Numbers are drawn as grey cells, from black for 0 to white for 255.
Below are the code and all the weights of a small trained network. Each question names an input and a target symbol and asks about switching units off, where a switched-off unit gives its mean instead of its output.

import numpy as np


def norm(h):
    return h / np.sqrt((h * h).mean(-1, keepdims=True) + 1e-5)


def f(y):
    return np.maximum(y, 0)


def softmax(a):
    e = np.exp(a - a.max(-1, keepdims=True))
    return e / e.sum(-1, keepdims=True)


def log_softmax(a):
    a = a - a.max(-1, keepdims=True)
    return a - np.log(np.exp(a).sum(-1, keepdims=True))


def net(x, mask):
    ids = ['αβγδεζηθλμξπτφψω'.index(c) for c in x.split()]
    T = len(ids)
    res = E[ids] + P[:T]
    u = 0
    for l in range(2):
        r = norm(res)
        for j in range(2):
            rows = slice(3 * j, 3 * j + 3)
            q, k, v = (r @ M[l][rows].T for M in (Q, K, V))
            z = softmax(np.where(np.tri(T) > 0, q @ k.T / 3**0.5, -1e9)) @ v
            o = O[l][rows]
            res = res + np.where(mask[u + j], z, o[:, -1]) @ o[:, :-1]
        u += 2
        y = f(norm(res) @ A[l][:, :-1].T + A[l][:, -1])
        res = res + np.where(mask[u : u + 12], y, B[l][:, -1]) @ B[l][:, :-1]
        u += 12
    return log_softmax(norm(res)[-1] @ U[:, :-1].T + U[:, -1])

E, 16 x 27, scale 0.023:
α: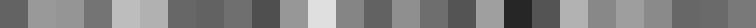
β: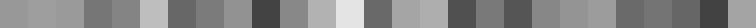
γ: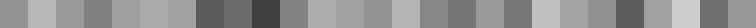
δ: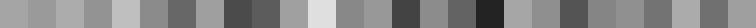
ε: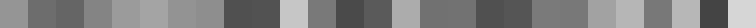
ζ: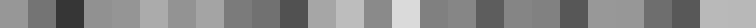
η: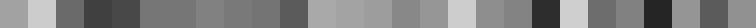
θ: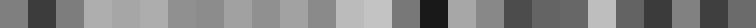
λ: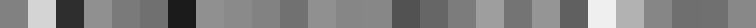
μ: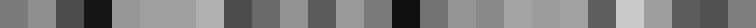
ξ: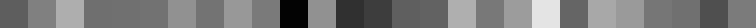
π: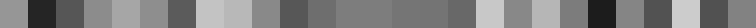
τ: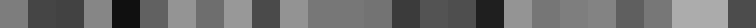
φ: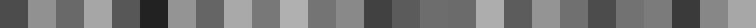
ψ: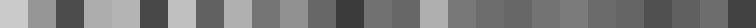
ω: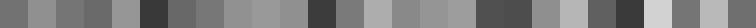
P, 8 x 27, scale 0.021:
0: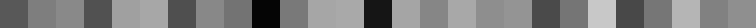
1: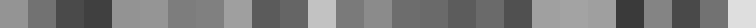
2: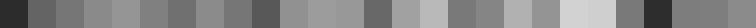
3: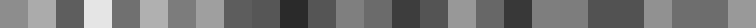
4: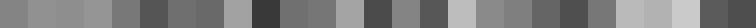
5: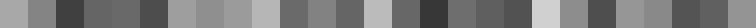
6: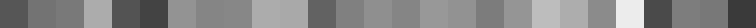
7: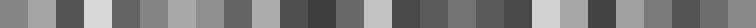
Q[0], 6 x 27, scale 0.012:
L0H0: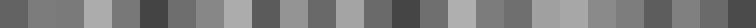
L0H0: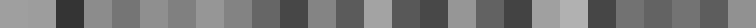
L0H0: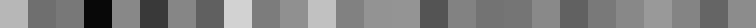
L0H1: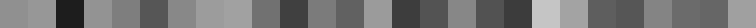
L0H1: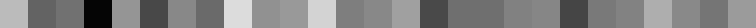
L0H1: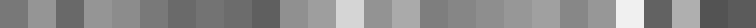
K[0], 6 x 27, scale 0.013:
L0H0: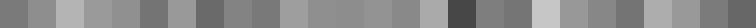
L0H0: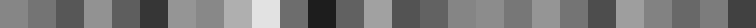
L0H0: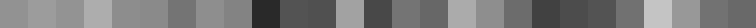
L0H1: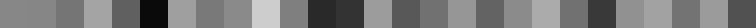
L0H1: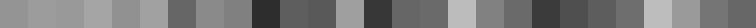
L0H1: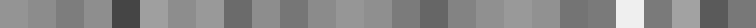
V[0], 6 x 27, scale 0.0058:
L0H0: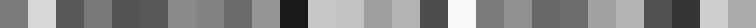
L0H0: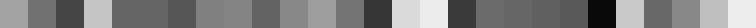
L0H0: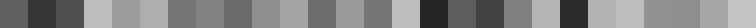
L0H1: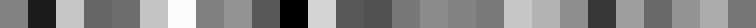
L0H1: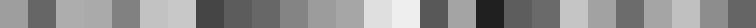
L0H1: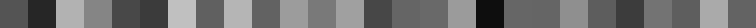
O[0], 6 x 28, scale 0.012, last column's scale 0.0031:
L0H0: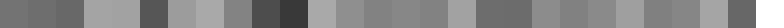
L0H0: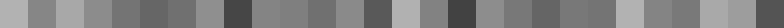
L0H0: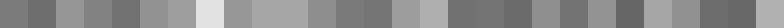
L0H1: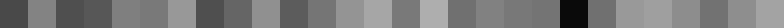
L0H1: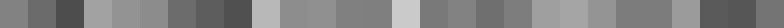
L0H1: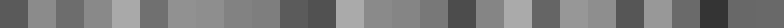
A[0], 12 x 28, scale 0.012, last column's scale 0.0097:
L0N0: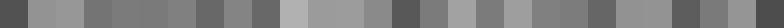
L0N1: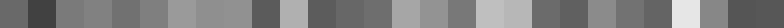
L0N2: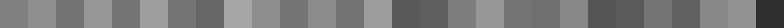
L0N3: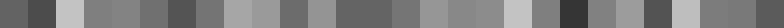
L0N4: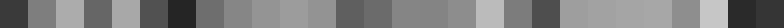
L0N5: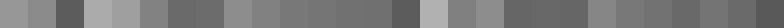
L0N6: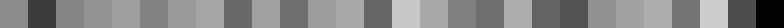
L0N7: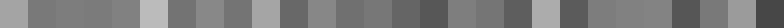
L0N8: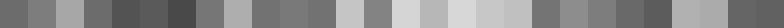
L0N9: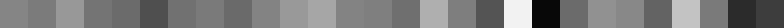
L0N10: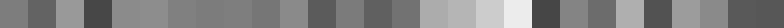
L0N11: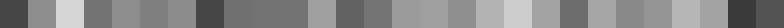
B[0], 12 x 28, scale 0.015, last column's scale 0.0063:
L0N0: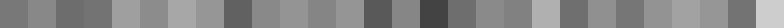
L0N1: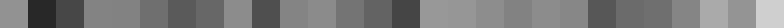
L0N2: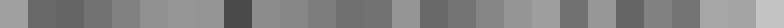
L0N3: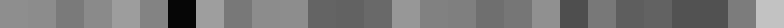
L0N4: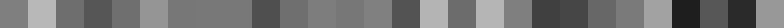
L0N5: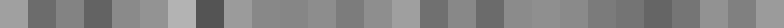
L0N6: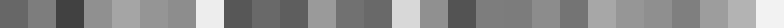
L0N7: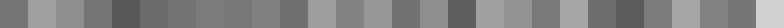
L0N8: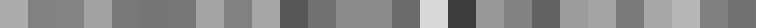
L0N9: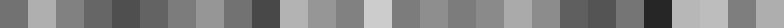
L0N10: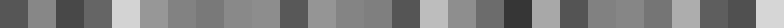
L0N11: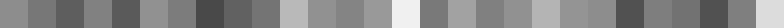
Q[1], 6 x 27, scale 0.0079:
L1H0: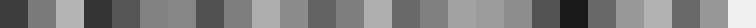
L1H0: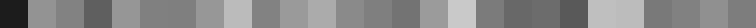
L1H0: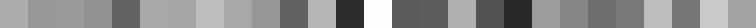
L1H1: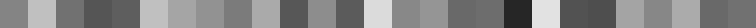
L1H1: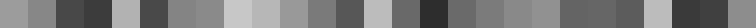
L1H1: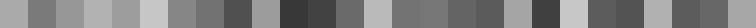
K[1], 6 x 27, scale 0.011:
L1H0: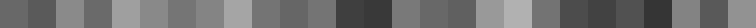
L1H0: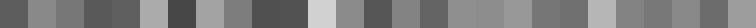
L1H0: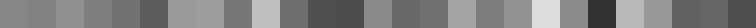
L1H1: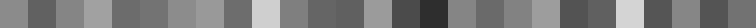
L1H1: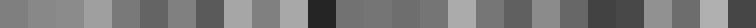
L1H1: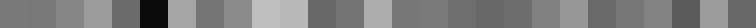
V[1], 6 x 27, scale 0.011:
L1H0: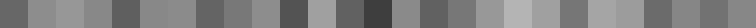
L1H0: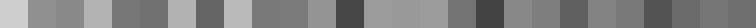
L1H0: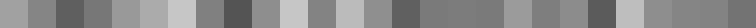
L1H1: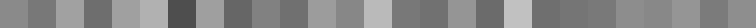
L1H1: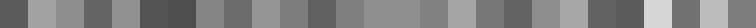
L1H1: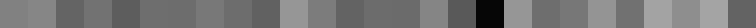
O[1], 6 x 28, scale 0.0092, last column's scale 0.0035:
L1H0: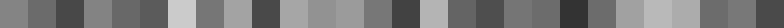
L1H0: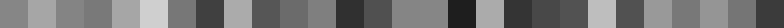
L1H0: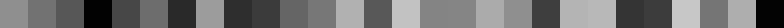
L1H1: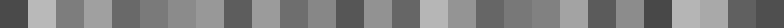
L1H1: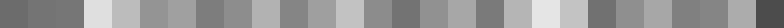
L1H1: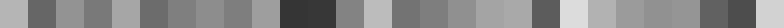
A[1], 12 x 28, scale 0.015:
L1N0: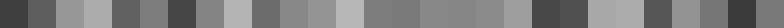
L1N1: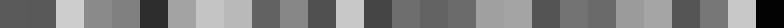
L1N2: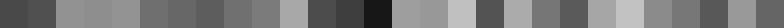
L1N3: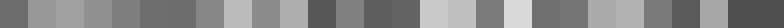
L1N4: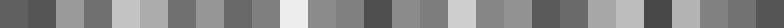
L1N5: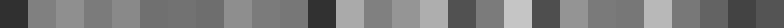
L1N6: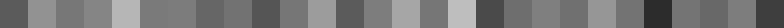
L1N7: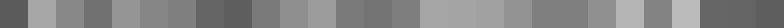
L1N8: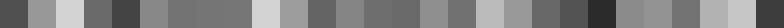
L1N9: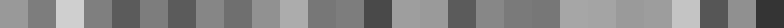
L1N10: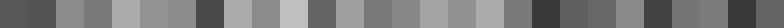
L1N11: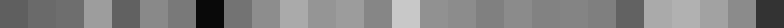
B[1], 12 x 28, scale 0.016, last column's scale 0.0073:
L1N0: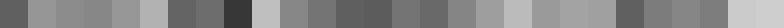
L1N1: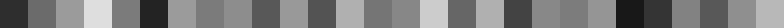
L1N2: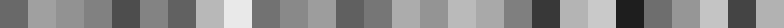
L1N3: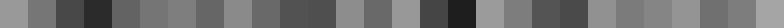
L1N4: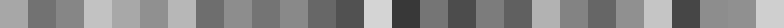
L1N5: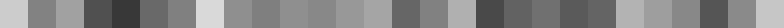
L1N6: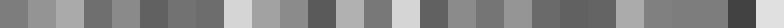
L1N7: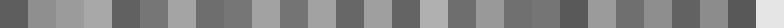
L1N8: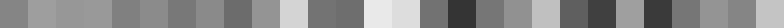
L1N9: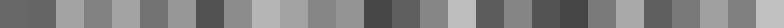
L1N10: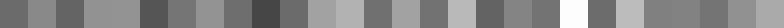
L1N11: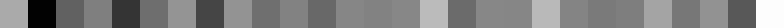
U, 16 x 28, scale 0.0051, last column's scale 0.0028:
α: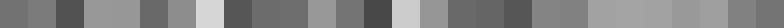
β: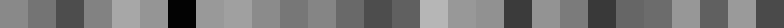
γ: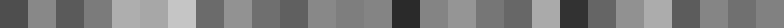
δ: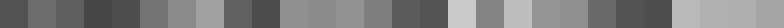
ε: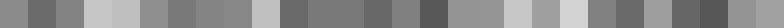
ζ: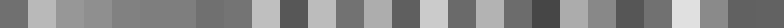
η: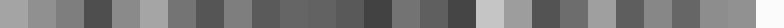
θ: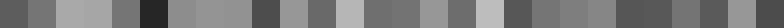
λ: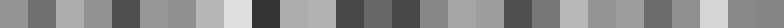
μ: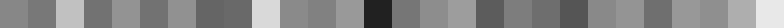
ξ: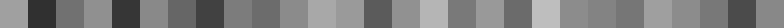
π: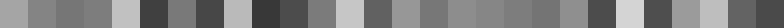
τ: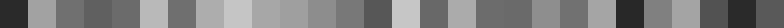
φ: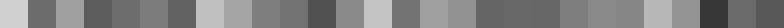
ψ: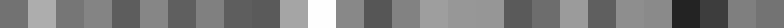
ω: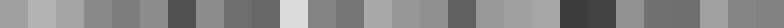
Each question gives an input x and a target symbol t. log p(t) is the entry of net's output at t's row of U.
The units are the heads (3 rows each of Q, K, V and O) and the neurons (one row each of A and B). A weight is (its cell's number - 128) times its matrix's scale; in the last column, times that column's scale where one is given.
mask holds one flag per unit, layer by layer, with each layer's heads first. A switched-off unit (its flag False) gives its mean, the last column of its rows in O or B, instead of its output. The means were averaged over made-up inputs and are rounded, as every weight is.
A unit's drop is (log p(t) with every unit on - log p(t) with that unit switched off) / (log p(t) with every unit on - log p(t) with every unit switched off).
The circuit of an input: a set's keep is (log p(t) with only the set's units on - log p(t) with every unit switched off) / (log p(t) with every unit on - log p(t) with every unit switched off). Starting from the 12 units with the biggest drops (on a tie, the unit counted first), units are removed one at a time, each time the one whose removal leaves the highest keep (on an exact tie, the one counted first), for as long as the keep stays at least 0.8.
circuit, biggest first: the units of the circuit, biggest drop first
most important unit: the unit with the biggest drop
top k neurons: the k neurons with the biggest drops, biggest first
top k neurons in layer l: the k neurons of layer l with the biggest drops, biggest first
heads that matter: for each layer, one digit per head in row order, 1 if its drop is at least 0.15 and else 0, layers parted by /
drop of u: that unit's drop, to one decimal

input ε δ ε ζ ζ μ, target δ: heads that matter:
00 / 10
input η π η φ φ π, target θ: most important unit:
L0H1
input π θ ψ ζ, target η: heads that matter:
00 / 00
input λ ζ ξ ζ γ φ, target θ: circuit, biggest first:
[L1N1, L0H1]
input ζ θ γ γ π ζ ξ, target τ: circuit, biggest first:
[L1N2, L0N3]
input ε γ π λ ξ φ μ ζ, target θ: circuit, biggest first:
[L0H1, L1N1]
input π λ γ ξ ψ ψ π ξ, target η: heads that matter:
00 / 10
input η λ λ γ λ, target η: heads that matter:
00 / 00
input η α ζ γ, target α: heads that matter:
10 / 00
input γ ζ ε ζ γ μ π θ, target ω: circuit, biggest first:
[L0H0, L1N8, L0H1]
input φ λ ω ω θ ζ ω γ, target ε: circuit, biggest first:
[L0H1, L1H1]
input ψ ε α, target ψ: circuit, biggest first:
[L0N4, L1N10]
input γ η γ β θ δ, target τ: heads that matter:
10 / 00
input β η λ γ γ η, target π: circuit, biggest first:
[L0H0]
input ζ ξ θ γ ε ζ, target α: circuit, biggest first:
[L0H0, L0N6]
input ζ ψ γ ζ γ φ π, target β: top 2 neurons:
[L0N3, L0N10]
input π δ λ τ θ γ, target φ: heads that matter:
01 / 00
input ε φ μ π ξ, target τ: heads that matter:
00 / 00
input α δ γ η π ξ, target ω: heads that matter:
10 / 00
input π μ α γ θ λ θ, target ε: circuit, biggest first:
[L1N0]
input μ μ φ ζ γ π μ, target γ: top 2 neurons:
[L0N10, L1N4]
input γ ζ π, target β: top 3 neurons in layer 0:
[L0N3, L0N10, L0N1]
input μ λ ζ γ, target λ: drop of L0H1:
0.8
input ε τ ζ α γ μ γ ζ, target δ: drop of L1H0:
0.2
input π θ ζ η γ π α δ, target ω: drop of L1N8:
0.4
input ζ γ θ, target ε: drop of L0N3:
0.0
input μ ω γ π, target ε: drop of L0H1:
0.1
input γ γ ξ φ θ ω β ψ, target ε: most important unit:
L1H1
